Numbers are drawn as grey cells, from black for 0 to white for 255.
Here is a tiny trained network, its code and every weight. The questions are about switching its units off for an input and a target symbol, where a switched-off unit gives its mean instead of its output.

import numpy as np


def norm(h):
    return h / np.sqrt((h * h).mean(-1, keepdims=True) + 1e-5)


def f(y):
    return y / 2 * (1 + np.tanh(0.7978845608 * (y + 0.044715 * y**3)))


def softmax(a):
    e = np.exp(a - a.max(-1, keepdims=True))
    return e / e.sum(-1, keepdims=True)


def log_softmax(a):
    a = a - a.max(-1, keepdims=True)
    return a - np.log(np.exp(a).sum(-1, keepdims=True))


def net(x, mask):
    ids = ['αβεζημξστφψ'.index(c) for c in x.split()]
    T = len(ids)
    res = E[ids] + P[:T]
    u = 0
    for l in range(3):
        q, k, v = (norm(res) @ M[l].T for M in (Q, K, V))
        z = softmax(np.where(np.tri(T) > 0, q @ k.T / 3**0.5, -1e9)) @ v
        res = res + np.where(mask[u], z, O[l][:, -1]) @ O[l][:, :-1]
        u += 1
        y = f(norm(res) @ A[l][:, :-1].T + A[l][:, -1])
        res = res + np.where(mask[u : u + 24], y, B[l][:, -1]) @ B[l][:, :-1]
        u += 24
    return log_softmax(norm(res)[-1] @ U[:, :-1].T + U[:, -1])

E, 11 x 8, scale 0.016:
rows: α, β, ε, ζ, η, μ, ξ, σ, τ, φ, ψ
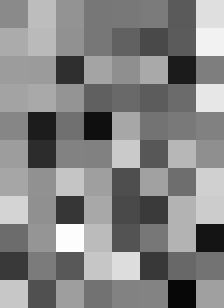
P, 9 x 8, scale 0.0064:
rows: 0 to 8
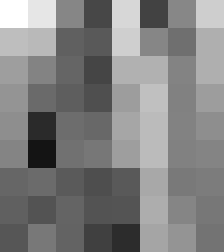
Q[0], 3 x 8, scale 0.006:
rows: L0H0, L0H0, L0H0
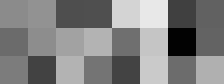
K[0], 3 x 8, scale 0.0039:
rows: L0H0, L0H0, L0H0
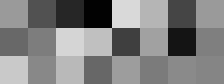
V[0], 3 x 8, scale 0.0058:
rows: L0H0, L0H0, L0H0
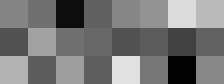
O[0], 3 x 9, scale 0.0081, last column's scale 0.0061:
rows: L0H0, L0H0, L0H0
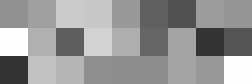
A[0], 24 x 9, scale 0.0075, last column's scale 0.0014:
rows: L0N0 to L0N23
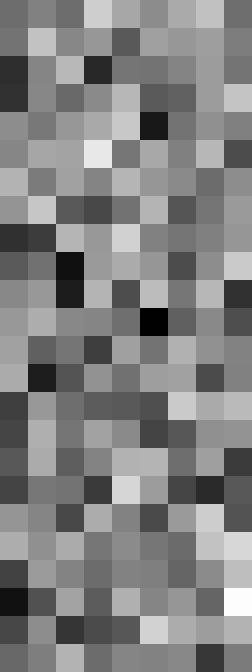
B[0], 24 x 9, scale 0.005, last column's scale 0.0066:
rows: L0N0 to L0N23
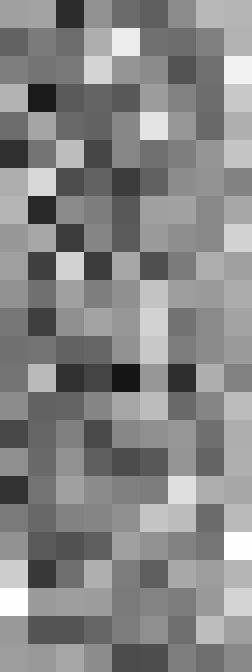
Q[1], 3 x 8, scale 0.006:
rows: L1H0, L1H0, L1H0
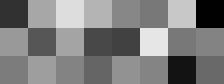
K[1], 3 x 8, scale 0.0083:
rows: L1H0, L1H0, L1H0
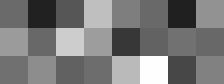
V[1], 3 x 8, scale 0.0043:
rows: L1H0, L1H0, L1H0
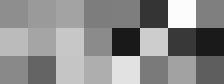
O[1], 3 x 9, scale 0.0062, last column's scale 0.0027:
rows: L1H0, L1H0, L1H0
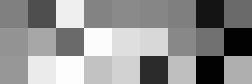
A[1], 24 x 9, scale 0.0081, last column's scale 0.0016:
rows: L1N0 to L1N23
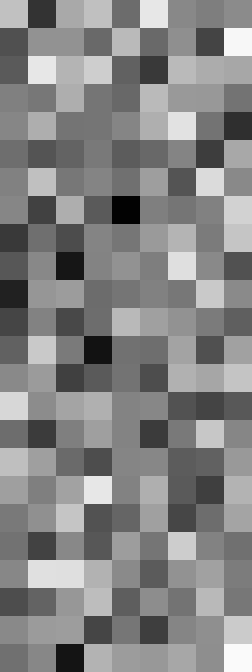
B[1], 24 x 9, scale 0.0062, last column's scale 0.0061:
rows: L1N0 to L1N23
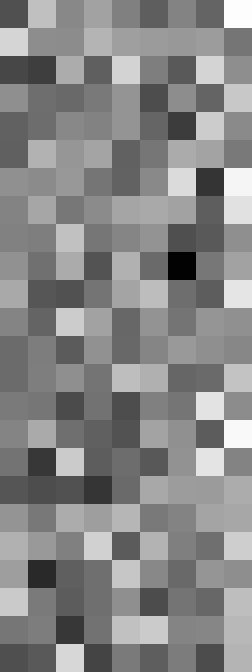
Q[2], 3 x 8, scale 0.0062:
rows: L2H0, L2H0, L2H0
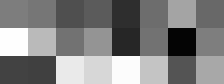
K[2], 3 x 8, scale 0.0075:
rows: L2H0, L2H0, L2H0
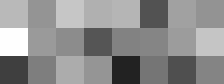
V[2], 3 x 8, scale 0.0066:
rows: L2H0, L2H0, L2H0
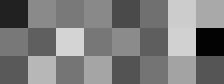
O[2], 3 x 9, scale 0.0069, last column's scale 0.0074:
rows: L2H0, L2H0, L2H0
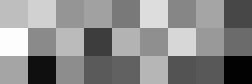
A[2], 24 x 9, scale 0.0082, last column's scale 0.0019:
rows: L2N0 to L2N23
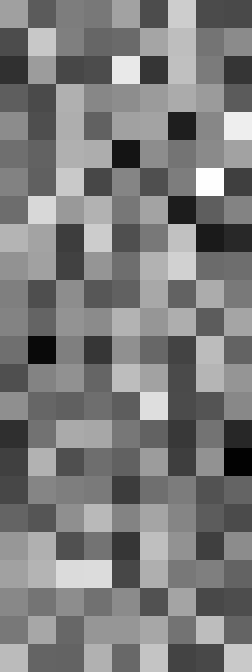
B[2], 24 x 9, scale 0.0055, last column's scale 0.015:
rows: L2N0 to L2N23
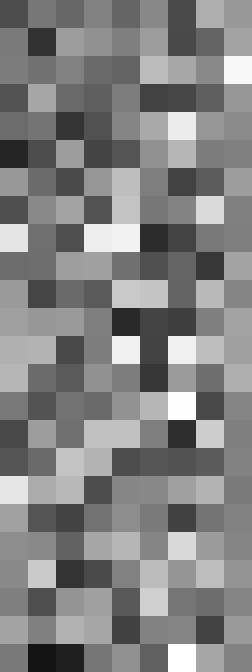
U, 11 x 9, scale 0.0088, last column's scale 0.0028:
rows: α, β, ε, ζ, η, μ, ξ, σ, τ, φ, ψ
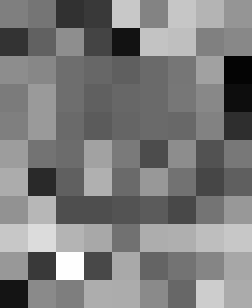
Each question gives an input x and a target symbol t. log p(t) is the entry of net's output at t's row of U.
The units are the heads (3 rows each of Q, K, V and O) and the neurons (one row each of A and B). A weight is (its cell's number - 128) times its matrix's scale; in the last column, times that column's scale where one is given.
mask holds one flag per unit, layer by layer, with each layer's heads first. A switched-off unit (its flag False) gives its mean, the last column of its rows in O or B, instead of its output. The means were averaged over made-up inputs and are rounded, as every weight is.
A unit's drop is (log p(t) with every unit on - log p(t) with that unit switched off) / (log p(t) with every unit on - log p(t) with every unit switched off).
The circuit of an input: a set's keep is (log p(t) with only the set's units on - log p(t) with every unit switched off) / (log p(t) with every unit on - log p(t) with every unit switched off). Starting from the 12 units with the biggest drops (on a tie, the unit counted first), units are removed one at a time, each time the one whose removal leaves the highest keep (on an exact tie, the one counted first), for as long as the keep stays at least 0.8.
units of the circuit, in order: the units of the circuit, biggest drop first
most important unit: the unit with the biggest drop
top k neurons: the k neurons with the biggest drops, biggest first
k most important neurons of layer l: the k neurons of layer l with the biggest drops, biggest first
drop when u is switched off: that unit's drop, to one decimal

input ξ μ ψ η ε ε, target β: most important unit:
L1N7
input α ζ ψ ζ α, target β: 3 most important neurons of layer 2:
(L2N16 L2N6 L2N8)
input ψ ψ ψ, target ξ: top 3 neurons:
(L1N6 L1N9 L2N8)
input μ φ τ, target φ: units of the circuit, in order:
(L1H0 L1N2 L1N20)
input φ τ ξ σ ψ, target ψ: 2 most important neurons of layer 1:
(L1N0 L1N14)
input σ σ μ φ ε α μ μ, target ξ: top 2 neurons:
(L0N21 L2N8)
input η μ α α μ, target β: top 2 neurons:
(L0N8 L0N4)
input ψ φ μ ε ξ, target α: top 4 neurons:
(L0N3 L0N5 L1N2 L1N20)
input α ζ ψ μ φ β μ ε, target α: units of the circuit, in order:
(L0N9 L2N12)
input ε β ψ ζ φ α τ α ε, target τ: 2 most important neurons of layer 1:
(L1N10 L1N0)
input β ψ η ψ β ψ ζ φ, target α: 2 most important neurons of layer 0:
(L0N8 L0N4)
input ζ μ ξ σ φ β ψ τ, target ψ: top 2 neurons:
(L0N4 L1N6)
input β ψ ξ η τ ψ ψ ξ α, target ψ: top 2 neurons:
(L1N14 L1N0)
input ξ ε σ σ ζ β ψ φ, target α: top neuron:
(L1N9)
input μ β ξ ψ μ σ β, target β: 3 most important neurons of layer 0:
(L0N9 L0N12 L0N18)
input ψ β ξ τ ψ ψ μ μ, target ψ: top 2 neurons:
(L1N0 L1N14)
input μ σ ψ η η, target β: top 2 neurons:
(L0N17 L1N7)
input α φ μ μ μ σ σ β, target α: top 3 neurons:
(L1N0 L1N19 L2N12)
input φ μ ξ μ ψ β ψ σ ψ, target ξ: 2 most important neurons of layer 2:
(L2N8 L2N12)
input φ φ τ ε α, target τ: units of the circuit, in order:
(L1H0)
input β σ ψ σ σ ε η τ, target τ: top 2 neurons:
(L1N7 L1N2)
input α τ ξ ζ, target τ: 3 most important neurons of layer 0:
(L0N8 L0N3 L0N4)
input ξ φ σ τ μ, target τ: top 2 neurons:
(L0N9 L0N21)
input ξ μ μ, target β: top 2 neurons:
(L0N21 L0N8)
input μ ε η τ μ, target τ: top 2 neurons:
(L0N21 L1N2)
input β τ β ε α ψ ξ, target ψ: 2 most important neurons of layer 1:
(L1N0 L1N14)
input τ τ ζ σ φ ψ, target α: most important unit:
L0N13
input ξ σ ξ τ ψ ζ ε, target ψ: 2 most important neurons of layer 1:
(L1N0 L1N20)
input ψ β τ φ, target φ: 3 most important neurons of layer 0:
(L0N8 L0N3 L0N4)
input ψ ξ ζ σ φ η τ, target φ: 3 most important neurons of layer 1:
(L1N2 L1N20 L1N19)
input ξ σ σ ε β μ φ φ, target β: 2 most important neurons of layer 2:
(L2N21 L2N6)
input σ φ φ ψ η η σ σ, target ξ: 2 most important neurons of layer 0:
(L0N8 L0N17)
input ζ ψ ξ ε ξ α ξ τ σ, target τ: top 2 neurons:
(L0N10 L1N2)
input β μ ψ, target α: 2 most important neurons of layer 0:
(L0N18 L0N19)
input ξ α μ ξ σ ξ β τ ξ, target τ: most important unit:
L2H0
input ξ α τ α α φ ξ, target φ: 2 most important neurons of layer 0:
(L0N3 L0N8)
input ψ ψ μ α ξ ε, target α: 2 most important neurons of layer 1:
(L1N6 L1N10)
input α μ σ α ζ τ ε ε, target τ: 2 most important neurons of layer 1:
(L1N10 L1N2)
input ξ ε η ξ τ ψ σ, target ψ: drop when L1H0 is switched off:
1.0
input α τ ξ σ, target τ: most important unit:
L1N10
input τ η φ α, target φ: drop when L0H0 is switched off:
0.2
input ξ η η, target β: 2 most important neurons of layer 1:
(L1N19 L1N9)
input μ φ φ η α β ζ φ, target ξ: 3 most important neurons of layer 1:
(L1N19 L1N15 L1N2)
